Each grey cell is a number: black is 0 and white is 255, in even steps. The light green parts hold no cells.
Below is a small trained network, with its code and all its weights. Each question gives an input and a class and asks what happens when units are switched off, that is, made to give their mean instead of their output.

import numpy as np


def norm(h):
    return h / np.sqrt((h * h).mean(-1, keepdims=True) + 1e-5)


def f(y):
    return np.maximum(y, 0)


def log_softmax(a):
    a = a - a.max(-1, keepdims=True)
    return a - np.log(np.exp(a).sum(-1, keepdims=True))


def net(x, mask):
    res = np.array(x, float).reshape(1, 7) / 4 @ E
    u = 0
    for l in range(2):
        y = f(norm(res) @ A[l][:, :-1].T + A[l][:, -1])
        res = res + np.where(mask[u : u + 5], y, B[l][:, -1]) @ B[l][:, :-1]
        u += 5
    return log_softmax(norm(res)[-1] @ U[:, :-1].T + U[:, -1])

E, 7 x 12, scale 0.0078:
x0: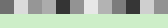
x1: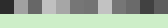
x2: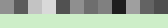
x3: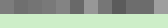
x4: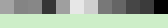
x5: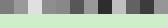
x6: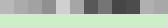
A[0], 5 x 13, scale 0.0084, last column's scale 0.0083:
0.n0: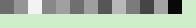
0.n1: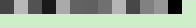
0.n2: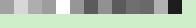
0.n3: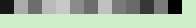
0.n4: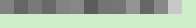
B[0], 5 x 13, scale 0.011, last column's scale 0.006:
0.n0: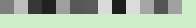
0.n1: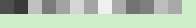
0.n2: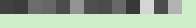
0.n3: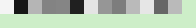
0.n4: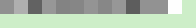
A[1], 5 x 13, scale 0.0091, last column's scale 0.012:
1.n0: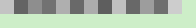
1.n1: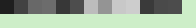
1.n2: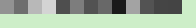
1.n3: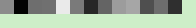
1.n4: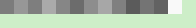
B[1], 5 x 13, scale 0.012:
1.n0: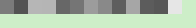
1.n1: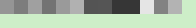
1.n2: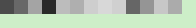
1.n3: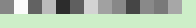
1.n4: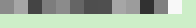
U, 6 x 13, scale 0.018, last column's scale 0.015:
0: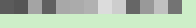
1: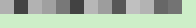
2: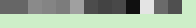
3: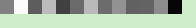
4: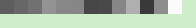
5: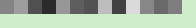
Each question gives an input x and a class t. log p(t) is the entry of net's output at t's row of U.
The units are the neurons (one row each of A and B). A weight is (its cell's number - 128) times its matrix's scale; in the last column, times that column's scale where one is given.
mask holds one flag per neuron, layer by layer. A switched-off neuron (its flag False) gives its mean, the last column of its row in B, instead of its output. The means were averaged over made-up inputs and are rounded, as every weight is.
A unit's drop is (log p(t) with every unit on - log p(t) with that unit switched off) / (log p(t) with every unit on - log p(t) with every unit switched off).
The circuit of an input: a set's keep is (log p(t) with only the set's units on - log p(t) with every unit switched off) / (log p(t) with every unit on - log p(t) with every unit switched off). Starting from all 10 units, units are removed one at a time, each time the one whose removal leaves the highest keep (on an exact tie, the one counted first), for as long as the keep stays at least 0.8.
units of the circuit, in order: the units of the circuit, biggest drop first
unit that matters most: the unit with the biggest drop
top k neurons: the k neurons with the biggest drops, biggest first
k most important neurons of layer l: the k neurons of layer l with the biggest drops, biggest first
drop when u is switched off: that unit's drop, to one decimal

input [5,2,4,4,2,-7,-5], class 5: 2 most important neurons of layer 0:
0.n4, 0.n2
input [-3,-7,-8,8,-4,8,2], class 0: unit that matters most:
0.n1
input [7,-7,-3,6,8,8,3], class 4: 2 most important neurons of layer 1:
1.n3, 1.n0
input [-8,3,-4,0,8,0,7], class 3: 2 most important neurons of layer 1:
1.n3, 1.n1
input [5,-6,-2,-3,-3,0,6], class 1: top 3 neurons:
1.n1, 1.n0, 0.n4
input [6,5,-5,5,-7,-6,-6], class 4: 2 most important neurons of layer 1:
1.n3, 1.n4
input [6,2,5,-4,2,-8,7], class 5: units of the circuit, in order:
1.n4, 1.n3
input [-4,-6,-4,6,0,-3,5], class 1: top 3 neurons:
1.n4, 1.n0, 1.n2
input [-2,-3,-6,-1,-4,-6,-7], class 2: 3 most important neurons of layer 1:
1.n1, 1.n2, 1.n4
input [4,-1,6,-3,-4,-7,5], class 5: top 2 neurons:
1.n4, 1.n3
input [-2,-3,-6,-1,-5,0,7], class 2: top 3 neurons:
0.n2, 1.n2, 1.n4
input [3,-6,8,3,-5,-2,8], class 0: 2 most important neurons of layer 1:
1.n2, 1.n1
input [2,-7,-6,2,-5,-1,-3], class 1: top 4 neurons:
1.n2, 1.n0, 1.n4, 0.n4
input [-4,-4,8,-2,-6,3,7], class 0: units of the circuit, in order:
1.n2
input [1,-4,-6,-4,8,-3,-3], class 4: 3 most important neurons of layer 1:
1.n2, 1.n0, 1.n3
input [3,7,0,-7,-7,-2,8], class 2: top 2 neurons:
0.n2, 1.n0
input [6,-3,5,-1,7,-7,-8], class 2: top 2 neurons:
1.n1, 0.n4
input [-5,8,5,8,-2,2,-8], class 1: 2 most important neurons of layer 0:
0.n3, 0.n2
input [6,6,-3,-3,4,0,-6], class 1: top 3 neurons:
0.n3, 1.n0, 0.n2
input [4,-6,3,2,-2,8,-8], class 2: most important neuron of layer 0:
0.n3
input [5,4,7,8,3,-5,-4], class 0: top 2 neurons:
1.n2, 0.n4
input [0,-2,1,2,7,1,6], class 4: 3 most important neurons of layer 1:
1.n1, 1.n0, 1.n3
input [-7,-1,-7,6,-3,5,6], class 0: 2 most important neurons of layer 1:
1.n4, 1.n1
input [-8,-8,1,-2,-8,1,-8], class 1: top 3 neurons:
1.n4, 1.n3, 1.n1
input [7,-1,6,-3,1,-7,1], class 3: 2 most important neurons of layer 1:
1.n4, 1.n1
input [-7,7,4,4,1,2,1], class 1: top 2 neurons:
0.n3, 1.n0
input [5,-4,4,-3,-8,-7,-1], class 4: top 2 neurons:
0.n3, 1.n3
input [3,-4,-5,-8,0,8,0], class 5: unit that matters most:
0.n0
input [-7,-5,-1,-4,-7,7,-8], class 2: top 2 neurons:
1.n1, 1.n4
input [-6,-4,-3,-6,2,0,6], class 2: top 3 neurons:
0.n2, 1.n4, 0.n3
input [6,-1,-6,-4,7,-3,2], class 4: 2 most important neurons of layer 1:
1.n3, 1.n2
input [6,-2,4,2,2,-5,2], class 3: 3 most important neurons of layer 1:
1.n1, 1.n4, 1.n0
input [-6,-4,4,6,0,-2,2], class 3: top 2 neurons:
1.n3, 0.n3
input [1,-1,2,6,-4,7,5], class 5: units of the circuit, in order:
0.n0
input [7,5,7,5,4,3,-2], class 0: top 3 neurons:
1.n2, 0.n4, 1.n3
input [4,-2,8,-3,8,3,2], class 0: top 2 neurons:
1.n2, 0.n4
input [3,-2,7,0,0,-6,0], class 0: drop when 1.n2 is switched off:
1.3
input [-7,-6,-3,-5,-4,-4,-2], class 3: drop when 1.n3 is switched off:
0.7
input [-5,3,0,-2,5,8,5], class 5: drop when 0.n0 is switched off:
1.2
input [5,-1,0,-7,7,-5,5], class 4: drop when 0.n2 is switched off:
0.0
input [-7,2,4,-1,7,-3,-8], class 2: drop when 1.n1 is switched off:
1.0
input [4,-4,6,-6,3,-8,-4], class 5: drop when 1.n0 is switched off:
0.2
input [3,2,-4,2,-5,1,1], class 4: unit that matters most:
1.n2
